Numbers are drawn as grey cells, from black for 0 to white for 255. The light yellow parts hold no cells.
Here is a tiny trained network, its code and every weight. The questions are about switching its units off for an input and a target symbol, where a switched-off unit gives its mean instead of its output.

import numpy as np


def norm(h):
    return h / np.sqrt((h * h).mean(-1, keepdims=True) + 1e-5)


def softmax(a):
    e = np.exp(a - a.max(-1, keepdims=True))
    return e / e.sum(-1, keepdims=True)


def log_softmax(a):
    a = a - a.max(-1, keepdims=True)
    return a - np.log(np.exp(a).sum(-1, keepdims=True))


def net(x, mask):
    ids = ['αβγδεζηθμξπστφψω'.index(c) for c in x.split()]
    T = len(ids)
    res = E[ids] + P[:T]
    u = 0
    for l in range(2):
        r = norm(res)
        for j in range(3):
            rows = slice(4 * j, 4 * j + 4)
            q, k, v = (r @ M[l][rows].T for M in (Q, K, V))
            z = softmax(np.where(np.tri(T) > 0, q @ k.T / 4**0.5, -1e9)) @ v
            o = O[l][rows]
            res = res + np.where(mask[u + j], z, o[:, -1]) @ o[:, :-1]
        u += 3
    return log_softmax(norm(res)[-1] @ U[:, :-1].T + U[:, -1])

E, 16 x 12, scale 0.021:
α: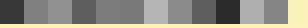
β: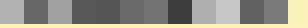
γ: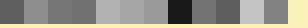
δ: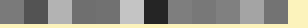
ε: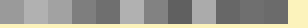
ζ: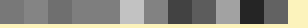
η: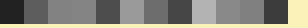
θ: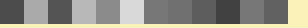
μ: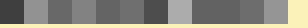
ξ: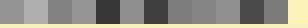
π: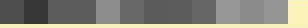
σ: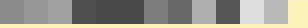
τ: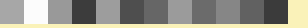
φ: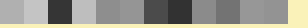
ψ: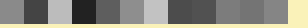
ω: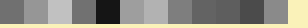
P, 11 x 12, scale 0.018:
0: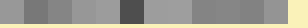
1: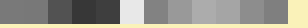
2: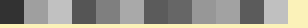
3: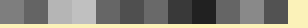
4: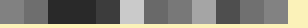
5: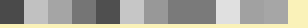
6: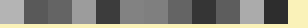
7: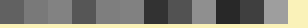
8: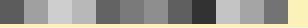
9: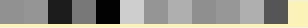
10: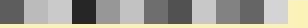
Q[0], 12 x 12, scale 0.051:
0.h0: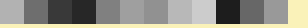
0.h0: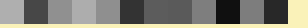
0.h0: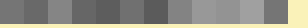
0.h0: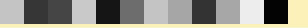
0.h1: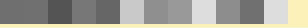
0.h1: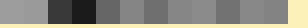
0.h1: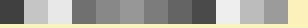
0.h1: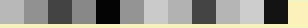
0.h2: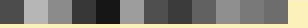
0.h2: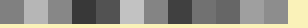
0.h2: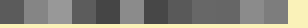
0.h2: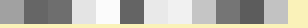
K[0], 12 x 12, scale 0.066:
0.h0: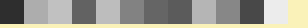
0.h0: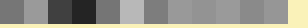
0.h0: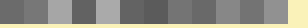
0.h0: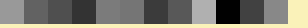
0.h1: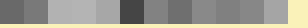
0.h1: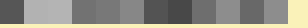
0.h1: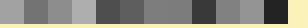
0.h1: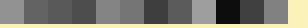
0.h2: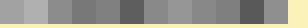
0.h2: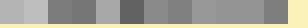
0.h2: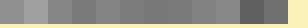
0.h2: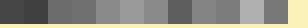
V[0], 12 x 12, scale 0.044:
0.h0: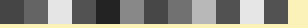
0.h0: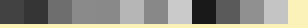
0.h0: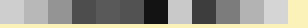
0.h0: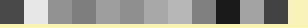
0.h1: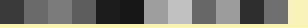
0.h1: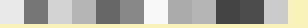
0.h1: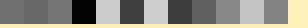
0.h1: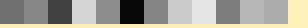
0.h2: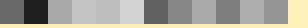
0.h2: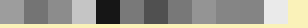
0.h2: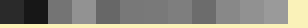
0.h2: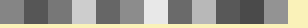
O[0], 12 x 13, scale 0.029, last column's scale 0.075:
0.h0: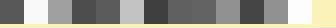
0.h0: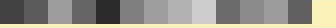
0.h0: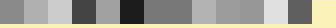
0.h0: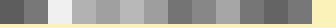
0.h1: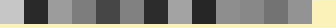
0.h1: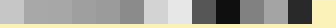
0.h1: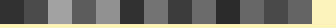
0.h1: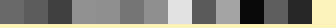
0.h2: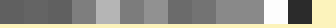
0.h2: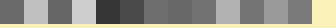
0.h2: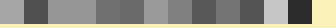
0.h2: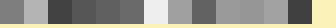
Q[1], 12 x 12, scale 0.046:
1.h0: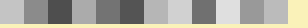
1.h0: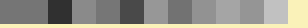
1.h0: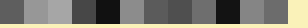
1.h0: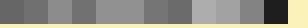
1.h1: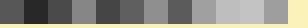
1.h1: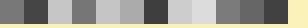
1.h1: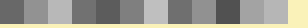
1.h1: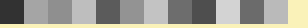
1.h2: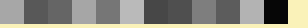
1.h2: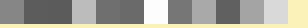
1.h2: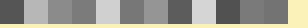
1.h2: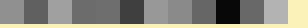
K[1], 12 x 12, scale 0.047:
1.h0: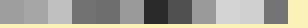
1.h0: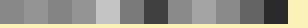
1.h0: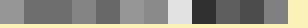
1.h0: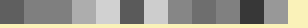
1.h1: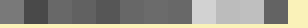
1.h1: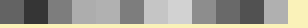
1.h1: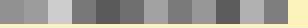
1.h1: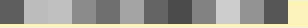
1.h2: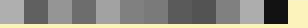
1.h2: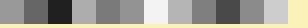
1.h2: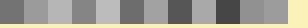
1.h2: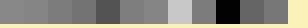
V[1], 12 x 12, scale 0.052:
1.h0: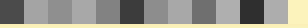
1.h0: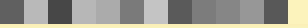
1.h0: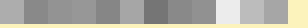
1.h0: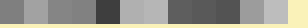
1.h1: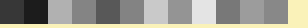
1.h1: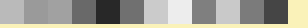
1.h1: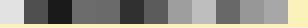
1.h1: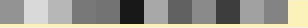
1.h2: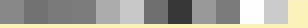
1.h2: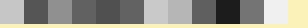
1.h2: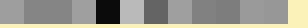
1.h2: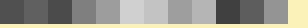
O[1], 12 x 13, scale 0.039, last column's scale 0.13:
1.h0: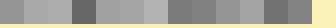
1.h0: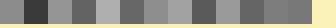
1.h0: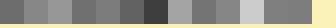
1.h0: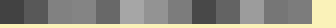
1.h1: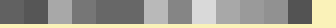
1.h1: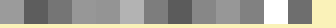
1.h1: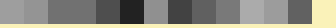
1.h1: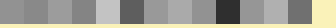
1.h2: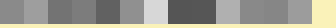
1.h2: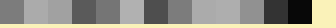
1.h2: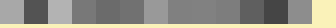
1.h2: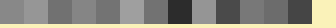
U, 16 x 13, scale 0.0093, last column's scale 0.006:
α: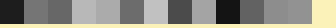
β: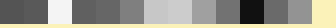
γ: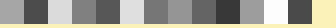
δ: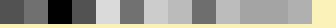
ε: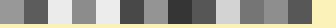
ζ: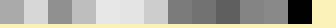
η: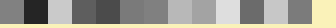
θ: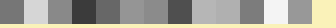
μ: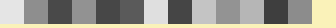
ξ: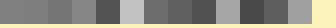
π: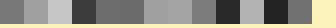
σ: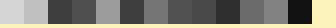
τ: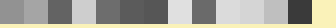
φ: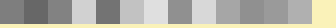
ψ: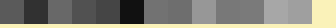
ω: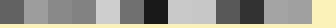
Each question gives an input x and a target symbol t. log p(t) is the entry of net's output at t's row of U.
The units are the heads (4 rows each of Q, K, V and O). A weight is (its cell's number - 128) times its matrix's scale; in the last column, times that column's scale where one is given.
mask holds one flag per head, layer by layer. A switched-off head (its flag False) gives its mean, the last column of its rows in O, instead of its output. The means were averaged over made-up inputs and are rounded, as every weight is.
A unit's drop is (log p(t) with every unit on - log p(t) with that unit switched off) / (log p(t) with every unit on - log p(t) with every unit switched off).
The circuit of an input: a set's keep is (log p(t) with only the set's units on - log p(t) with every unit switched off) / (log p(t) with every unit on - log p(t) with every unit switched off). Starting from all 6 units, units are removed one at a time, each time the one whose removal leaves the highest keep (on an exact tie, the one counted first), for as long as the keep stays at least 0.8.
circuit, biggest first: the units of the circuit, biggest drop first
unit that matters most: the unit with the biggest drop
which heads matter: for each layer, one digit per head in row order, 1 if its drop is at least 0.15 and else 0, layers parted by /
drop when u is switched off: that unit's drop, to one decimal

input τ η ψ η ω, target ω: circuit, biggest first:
[1.h0; 0.h2]
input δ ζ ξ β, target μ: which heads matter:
110 / 000
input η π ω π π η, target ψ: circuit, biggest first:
[0.h0]
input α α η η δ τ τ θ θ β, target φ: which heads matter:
100 / 000
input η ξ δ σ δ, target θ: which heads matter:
110 / 000
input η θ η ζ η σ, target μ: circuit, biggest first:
[0.h0; 0.h1]
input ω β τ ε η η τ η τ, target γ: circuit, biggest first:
[0.h1; 1.h1]
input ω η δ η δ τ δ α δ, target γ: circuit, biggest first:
[0.h2; 1.h1; 0.h1]
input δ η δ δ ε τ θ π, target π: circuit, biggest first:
[0.h2; 1.h1]
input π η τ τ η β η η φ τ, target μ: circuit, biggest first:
[1.h1; 0.h0; 1.h0; 0.h1]
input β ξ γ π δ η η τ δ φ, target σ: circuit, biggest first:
[1.h1; 0.h0]
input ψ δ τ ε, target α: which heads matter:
011 / 110
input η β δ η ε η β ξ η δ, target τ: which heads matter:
010 / 000
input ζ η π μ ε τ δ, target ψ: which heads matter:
101 / 110
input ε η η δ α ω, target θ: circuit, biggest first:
[0.h0]
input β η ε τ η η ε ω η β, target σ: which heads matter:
100 / 010
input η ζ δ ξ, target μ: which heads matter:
110 / 000
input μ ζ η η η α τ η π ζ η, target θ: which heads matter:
110 / 110
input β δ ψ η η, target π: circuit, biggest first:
[0.h1; 0.h2; 1.h1]
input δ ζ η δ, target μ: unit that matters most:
0.h0
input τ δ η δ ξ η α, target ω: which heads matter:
101 / 000
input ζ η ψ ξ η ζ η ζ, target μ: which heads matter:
100 / 001
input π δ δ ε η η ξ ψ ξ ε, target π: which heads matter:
011 / 011
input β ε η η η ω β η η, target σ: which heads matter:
100 / 000
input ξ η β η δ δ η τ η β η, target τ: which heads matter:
010 / 101
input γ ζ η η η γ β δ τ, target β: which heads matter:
011 / 110
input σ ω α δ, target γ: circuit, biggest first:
[0.h1]
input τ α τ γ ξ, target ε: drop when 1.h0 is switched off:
-0.1
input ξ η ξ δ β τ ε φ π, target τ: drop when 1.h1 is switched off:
-0.2
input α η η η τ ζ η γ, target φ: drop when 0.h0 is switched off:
0.5
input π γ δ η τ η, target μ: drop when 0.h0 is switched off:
0.3
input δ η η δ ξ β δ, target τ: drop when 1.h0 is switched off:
0.1
